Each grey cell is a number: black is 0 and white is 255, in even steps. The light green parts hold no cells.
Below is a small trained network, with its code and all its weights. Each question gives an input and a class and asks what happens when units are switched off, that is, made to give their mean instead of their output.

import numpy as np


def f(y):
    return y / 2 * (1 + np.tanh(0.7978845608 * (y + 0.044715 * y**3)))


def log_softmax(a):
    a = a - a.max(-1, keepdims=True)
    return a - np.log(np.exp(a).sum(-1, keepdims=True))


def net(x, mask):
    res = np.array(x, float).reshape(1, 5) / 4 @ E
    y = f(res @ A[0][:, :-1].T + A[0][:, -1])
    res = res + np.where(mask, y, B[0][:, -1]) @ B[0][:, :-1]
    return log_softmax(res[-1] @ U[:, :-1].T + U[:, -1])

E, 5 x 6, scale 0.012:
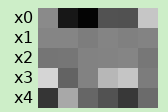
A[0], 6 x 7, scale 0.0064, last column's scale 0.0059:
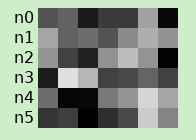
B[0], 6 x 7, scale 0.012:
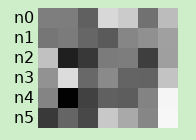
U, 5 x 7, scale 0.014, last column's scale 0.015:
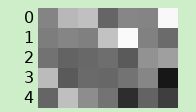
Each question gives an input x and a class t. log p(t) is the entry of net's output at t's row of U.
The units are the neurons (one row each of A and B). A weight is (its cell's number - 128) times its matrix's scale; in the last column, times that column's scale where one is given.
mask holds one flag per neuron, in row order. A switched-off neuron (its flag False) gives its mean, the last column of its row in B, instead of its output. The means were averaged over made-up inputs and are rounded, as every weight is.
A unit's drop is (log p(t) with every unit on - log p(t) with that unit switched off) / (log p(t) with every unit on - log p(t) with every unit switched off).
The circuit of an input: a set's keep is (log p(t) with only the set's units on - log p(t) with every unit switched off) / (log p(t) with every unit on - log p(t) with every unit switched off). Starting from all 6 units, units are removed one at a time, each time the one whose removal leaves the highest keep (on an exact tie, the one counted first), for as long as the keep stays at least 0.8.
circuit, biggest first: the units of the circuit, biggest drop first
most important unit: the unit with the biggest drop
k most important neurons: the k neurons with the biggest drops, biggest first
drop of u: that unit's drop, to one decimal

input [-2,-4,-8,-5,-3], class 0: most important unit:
n4
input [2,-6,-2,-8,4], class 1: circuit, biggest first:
(n0, n5)
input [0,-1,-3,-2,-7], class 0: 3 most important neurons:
(n5, n4, n0)
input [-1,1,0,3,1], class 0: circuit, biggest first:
(n5, n4)
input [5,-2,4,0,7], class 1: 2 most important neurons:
(n0, n5)
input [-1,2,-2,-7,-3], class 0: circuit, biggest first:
(n4, n5)
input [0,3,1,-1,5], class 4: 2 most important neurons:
(n4, n3)
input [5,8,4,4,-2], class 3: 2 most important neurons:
(n2, n4)
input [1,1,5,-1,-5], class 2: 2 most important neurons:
(n0, n5)
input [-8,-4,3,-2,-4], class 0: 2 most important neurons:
(n5, n0)
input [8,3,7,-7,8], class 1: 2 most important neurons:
(n0, n5)
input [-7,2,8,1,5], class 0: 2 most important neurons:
(n4, n5)
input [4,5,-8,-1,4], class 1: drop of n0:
0.7
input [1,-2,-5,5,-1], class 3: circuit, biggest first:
(n5)
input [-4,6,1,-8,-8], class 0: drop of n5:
0.2
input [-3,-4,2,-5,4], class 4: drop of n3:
0.3
